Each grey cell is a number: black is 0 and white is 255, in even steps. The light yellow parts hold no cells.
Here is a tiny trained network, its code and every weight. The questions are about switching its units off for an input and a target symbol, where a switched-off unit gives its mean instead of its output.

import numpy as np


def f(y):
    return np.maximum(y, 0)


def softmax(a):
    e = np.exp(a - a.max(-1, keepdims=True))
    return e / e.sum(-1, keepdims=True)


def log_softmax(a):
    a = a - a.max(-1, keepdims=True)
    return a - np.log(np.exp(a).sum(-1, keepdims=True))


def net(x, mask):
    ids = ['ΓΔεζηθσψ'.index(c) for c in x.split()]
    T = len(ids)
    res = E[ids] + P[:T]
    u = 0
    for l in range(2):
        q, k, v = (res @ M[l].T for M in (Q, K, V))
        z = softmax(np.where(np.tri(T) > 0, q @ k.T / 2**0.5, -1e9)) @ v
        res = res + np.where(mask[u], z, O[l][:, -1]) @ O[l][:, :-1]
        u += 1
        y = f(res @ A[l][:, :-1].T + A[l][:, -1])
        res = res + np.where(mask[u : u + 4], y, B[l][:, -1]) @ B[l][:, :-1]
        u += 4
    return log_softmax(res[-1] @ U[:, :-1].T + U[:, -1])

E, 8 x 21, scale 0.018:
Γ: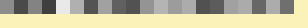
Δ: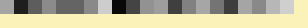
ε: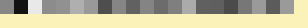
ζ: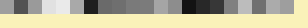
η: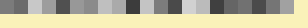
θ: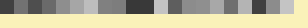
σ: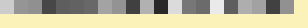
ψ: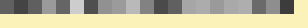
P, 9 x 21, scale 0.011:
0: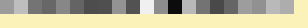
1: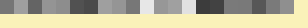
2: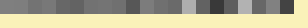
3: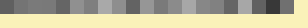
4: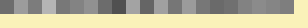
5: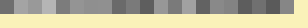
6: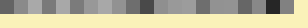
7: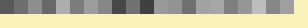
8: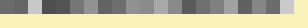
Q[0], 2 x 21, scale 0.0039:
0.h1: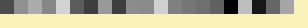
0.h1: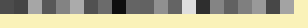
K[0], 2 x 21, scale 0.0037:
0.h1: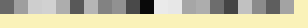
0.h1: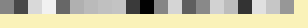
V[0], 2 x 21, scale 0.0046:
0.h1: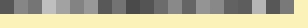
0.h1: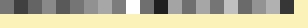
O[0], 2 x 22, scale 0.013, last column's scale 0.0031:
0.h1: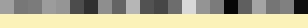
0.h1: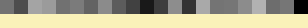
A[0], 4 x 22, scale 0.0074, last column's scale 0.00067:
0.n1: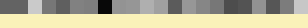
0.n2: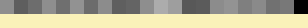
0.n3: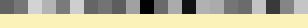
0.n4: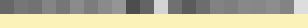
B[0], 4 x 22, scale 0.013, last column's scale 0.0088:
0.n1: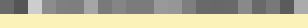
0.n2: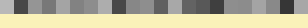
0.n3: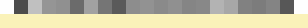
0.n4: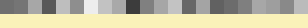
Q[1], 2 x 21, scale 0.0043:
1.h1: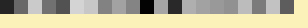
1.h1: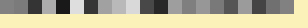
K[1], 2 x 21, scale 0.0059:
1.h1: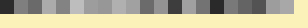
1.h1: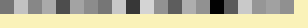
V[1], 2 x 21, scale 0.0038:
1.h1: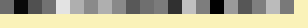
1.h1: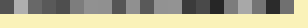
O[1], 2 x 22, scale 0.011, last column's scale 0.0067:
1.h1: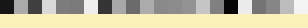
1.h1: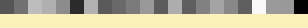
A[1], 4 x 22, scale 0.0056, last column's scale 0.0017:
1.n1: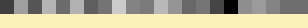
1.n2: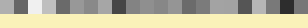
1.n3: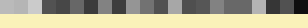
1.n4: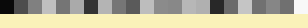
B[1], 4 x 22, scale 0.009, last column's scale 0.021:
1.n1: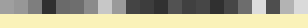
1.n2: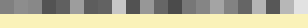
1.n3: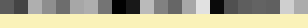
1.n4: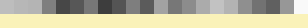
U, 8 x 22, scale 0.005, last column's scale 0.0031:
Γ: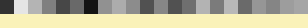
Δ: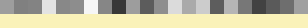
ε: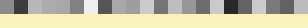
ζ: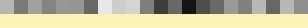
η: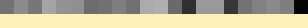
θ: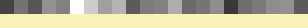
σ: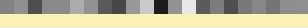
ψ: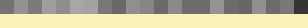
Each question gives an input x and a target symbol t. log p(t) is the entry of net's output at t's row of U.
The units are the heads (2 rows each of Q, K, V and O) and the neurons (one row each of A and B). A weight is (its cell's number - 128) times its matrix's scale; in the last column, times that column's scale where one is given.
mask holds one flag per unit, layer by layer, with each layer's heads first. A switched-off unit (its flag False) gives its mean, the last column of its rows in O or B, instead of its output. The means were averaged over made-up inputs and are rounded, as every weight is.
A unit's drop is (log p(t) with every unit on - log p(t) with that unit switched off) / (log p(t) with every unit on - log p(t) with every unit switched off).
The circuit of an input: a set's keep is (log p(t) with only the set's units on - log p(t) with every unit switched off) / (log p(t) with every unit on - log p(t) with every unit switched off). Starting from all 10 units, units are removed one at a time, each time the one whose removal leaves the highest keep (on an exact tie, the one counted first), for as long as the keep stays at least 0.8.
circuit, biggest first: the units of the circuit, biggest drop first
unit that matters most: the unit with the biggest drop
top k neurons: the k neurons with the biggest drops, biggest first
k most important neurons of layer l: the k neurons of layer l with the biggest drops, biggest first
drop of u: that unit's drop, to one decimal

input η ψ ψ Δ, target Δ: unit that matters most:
1.n2
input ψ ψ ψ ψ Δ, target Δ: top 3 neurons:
(1.n2 1.n1 0.n3)
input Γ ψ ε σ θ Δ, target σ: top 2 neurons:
(1.n1 1.n4)
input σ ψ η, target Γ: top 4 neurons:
(0.n3 1.n4 1.n1 1.n3)
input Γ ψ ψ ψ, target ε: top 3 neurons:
(0.n3 1.n1 1.n2)
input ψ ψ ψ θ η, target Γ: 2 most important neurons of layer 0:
(0.n3 0.n4)
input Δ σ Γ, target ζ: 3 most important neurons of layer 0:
(0.n4 0.n2 0.n1)
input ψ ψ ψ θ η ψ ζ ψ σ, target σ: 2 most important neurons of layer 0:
(0.n4 0.n2)
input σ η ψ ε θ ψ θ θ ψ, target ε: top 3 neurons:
(0.n3 1.n1 1.n4)
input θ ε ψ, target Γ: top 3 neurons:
(0.n3 1.n4 1.n1)
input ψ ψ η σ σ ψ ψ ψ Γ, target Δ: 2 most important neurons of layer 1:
(1.n1 1.n2)
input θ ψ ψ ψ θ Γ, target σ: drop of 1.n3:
0.0
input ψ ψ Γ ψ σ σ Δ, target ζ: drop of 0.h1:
-0.1
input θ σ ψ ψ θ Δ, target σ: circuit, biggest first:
(0.h1)
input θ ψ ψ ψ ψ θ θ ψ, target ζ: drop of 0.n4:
0.0
